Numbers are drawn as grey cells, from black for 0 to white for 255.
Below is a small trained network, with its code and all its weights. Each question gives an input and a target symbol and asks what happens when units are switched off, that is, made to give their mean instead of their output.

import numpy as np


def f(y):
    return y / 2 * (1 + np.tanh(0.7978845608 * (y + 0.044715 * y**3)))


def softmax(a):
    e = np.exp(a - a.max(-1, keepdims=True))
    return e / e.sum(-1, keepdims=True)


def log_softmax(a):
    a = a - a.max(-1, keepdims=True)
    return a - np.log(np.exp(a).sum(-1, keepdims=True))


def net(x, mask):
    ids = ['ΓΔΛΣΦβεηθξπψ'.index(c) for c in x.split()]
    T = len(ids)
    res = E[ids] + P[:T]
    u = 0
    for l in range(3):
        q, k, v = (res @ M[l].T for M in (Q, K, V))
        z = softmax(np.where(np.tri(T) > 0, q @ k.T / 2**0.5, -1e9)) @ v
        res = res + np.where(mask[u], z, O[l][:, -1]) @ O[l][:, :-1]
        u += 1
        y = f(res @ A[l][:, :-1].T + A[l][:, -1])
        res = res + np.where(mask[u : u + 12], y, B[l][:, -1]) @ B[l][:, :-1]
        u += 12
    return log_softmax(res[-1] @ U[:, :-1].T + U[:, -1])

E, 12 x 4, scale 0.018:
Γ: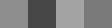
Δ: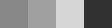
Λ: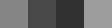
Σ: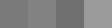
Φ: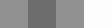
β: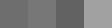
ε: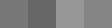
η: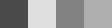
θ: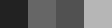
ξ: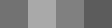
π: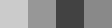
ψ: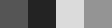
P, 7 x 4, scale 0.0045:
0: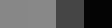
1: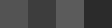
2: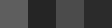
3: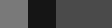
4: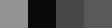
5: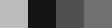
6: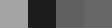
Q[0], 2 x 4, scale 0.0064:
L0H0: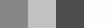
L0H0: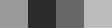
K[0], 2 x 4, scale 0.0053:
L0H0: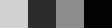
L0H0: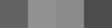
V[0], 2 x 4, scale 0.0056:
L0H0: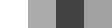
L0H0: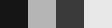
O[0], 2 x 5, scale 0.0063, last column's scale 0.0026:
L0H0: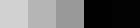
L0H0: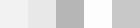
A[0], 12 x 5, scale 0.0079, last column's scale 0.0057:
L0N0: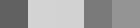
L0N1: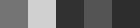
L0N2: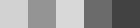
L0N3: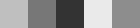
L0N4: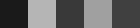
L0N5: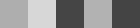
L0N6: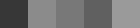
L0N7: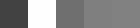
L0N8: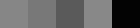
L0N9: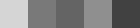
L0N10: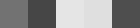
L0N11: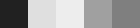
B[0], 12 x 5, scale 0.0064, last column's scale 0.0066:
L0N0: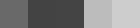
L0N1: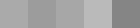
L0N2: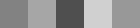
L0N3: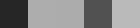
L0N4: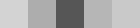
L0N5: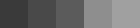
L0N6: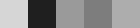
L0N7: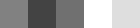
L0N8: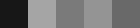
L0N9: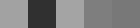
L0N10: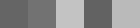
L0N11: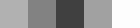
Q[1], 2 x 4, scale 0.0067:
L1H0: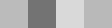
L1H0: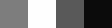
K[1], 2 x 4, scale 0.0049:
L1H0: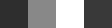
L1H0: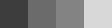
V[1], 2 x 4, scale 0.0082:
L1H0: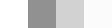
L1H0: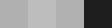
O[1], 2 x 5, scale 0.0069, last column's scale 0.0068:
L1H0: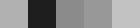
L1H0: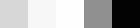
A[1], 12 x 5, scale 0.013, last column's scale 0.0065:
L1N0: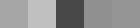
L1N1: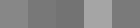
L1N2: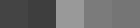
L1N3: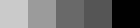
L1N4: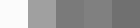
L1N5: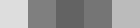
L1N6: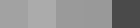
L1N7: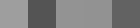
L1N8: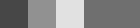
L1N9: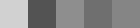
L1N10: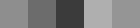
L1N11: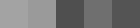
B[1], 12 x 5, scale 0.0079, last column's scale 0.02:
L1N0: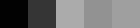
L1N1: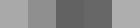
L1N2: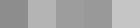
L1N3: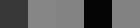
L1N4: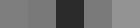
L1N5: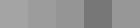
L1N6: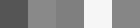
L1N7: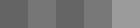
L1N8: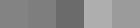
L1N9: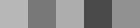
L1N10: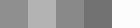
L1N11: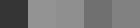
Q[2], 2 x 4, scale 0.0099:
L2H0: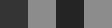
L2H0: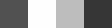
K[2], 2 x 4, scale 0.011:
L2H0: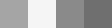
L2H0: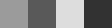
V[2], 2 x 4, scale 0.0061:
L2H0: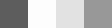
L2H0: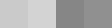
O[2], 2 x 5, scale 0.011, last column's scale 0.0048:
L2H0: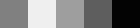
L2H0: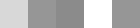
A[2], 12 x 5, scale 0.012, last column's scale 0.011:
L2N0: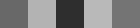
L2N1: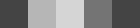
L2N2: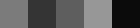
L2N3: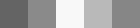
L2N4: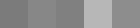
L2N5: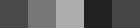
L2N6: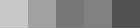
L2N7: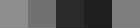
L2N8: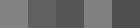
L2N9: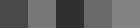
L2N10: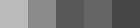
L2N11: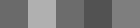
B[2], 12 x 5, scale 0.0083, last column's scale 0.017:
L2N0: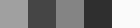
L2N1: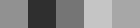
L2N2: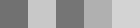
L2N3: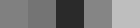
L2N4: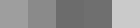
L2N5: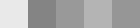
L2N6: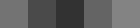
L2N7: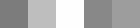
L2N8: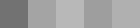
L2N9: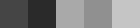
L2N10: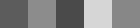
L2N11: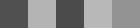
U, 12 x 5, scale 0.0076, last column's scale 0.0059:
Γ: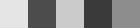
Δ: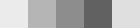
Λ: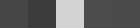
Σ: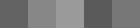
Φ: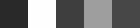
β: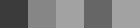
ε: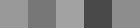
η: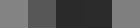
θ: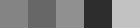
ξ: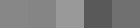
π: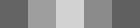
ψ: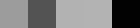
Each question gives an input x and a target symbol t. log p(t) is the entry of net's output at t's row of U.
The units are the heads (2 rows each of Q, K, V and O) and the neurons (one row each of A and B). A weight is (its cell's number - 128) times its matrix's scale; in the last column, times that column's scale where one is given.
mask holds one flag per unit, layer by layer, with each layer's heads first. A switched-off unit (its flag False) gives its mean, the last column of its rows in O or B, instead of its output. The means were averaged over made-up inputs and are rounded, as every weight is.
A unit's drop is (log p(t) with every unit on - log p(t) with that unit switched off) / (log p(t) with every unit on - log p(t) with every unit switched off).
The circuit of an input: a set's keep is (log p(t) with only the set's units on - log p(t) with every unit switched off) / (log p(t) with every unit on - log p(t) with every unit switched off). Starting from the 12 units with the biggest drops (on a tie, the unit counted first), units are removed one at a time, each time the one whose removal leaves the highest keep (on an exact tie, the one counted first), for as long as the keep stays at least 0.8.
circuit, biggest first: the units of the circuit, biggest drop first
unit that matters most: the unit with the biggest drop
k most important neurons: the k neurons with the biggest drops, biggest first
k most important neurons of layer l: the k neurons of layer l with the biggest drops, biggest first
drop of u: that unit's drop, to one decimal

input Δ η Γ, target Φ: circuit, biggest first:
L0H0, L1H0, L2H0
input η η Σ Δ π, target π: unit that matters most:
L2N7
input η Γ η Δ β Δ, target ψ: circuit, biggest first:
L1H0, L0H0, L2N0, L0N0
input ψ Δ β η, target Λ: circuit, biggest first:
L0H0, L1H0, L2N9
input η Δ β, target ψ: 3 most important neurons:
L1N10, L0N7, L1N1
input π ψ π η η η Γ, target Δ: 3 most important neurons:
L0N7, L2N9, L2N0
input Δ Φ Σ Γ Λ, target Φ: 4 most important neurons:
L2N11, L0N7, L1N0, L0N11
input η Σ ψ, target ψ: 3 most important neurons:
L0N7, L1N10, L1N1
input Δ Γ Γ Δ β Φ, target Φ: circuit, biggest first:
L1H0, L2H0, L0H0
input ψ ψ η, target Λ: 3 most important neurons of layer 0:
L0N4, L0N11, L0N10
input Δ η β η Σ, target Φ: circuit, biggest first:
L1H0, L0H0
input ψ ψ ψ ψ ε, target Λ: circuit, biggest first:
L0H0, L2N9, L2H0
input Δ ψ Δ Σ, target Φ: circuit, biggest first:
L1H0, L2H0, L0H0
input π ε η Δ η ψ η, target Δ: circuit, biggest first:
L1H0, L0H0, L2H0
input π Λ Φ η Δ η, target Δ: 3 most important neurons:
L0N7, L2N9, L0N1
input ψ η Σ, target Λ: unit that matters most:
L1H0
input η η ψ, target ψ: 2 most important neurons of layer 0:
L0N7, L0N11
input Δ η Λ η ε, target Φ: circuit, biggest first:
L1H0, L0H0, L2H0
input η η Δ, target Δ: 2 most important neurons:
L1N10, L2N9
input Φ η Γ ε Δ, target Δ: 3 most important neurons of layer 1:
L1N4, L1N10, L1N5
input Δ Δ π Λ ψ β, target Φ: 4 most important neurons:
L2N11, L0N7, L1N0, L0N11
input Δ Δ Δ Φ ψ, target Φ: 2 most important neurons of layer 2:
L2N3, L2N0
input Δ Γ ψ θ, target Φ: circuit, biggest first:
L1H0, L0H0
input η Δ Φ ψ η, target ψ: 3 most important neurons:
L0N7, L0N11, L0N0
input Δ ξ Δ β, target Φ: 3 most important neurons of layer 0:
L0N7, L0N11, L0N4
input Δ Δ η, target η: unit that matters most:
L2N0
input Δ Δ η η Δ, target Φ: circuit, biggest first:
L0H0, L1H0, L2H0, L2N11
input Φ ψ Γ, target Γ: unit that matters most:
L1N10
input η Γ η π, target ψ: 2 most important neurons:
L1N10, L0N7
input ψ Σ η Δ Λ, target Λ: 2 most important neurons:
L2N9, L1N0
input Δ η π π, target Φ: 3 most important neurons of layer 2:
L2N11, L2N0, L2N10
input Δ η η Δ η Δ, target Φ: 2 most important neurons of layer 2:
L2N3, L2N9
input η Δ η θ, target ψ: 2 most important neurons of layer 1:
L1N10, L1N1
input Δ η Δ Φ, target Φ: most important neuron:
L2N3
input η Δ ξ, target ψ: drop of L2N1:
-0.1
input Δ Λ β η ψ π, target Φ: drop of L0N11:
0.1
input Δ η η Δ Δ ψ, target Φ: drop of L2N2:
-0.1
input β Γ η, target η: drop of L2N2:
0.2
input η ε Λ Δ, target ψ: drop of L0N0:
0.3
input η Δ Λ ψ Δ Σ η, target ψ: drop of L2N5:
-0.1
